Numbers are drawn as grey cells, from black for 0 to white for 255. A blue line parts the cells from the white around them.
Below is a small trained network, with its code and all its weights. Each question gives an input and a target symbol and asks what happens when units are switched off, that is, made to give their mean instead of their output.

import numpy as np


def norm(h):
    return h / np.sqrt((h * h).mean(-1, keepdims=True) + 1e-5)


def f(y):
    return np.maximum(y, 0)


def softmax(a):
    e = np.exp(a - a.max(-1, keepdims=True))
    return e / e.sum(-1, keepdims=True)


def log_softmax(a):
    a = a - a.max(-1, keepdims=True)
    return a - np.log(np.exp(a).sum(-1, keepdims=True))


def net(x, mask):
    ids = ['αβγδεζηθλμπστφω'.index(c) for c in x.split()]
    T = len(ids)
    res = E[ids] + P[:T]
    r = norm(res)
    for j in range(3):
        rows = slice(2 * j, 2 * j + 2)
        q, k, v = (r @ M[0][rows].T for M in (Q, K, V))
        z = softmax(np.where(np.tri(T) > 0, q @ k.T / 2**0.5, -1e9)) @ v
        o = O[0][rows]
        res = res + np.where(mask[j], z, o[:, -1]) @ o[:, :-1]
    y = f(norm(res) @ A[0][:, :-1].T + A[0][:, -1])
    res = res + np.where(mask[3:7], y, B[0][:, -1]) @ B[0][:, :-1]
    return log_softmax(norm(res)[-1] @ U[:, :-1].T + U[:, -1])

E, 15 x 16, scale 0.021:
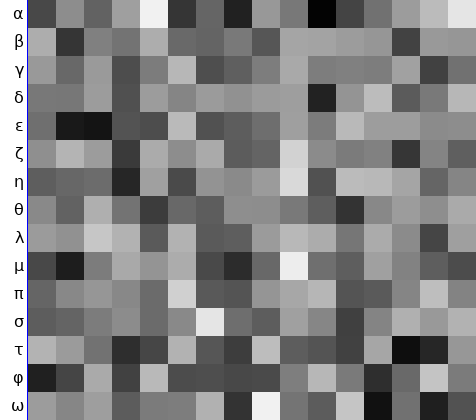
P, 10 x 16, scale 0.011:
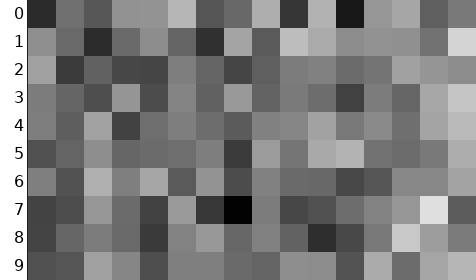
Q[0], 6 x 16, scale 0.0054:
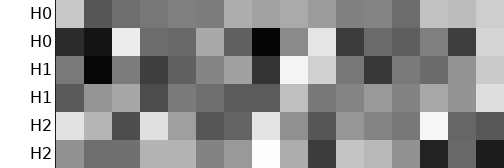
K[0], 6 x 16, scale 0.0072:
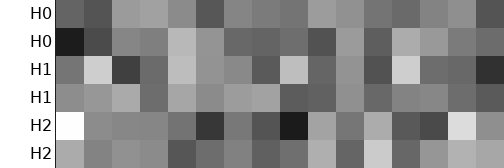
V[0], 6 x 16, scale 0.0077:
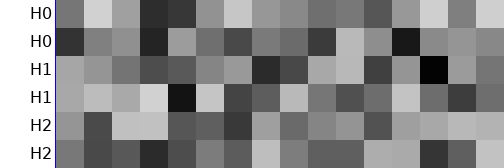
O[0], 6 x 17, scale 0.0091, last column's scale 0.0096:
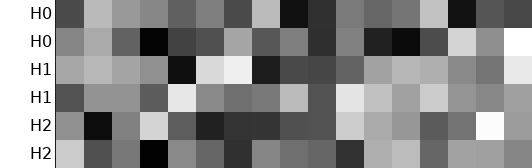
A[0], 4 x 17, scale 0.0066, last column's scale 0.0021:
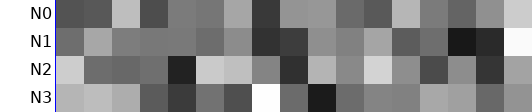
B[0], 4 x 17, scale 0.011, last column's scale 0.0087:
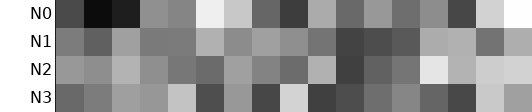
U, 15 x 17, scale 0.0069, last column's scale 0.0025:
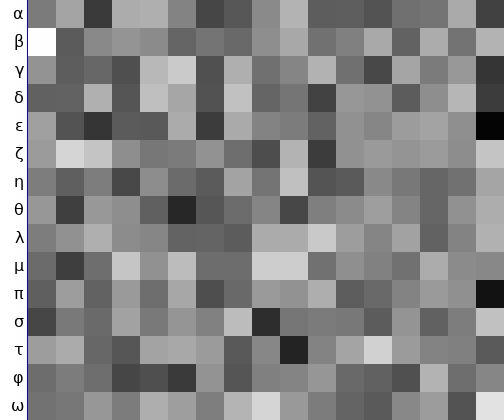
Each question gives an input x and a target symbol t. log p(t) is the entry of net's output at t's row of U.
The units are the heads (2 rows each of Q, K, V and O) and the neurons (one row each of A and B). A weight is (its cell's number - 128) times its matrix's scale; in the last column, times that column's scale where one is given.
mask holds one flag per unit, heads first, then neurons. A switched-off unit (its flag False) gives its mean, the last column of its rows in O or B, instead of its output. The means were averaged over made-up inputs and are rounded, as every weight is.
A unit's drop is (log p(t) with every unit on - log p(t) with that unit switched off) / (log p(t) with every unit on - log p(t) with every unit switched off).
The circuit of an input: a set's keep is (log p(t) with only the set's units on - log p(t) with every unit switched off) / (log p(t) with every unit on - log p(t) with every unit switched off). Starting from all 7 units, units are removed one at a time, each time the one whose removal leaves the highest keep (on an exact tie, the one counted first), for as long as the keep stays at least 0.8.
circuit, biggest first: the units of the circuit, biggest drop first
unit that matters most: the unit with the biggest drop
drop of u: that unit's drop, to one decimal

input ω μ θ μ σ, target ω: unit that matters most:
H2
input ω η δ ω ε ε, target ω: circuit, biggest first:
H2, H1
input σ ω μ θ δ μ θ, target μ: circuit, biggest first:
H0, H2
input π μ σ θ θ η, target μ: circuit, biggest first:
H2, H0
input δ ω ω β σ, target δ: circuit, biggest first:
H2, H0, H1
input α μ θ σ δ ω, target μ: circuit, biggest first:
H0, H1
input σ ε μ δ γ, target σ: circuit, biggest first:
H0, H2
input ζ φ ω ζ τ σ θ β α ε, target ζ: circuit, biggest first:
H1, N2
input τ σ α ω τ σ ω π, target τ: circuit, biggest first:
H1, H2
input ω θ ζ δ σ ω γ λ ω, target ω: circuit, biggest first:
H2, N1
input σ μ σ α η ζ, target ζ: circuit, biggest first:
N2, H0
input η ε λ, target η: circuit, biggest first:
H1, H2
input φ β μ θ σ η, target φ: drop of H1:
-0.1
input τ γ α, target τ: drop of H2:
0.1
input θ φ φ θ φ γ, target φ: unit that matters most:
H0
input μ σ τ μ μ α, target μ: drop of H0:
0.9
